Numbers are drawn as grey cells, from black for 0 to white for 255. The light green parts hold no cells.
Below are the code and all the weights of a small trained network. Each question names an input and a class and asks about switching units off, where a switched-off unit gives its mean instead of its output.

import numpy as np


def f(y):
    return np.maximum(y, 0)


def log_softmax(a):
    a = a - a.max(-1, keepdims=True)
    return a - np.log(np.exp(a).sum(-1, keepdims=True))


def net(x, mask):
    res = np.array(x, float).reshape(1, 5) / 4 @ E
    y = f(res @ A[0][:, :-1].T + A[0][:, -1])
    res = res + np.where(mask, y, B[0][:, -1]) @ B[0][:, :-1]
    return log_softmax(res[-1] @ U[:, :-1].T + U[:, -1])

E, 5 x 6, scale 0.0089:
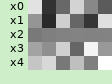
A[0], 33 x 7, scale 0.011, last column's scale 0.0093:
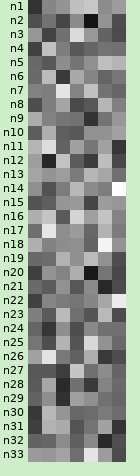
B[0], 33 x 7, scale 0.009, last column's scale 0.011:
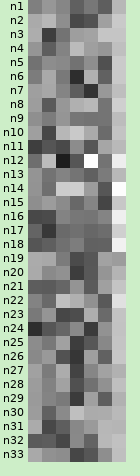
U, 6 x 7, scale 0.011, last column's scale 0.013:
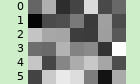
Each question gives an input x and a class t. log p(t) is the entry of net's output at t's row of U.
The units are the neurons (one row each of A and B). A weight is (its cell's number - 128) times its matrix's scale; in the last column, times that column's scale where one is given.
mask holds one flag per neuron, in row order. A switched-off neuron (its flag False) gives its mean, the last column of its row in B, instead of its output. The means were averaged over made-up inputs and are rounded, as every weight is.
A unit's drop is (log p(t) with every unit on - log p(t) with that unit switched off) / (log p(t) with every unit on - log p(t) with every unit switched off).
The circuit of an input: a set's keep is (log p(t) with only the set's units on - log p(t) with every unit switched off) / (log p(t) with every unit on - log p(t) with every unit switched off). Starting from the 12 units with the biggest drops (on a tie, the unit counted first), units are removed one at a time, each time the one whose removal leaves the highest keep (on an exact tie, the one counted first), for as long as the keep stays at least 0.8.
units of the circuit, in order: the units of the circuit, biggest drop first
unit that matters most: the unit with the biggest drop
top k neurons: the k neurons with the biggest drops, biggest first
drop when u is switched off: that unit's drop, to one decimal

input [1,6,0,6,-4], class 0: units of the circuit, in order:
n12
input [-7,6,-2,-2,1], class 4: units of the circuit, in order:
n8, n31
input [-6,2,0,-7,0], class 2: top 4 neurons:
n2, n20, n28, n14
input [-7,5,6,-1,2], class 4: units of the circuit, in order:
n31, n8
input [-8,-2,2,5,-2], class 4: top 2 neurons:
n31, n30
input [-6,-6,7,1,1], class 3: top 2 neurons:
n12, n10
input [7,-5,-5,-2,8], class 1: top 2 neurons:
n11, n16
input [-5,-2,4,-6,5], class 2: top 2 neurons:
n2, n28
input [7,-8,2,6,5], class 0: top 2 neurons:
n26, n6
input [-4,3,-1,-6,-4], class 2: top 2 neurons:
n2, n20
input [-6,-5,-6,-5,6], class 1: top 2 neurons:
n11, n17
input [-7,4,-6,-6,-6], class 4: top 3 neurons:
n8, n30, n4
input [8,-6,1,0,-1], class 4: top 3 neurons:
n3, n12, n14
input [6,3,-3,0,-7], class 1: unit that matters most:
n24
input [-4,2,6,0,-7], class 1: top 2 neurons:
n24, n32
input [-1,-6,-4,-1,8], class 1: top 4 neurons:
n11, n16, n12, n17
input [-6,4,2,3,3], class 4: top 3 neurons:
n31, n8, n30
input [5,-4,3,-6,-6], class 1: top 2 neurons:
n32, n21
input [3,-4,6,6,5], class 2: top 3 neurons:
n33, n12, n7
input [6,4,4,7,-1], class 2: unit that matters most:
n7
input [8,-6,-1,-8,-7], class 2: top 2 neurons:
n27, n2
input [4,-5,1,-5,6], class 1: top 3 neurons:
n11, n16, n12
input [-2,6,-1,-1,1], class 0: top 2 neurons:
n12, n23
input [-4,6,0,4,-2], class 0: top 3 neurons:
n12, n23, n14
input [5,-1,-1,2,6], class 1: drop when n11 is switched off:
0.2
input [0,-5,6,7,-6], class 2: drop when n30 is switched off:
0.0
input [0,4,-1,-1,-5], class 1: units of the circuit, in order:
n24
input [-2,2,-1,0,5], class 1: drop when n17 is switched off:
0.2
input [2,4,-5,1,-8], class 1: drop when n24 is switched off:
0.1
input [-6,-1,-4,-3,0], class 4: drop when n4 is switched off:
0.1
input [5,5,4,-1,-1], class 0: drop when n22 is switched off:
0.2
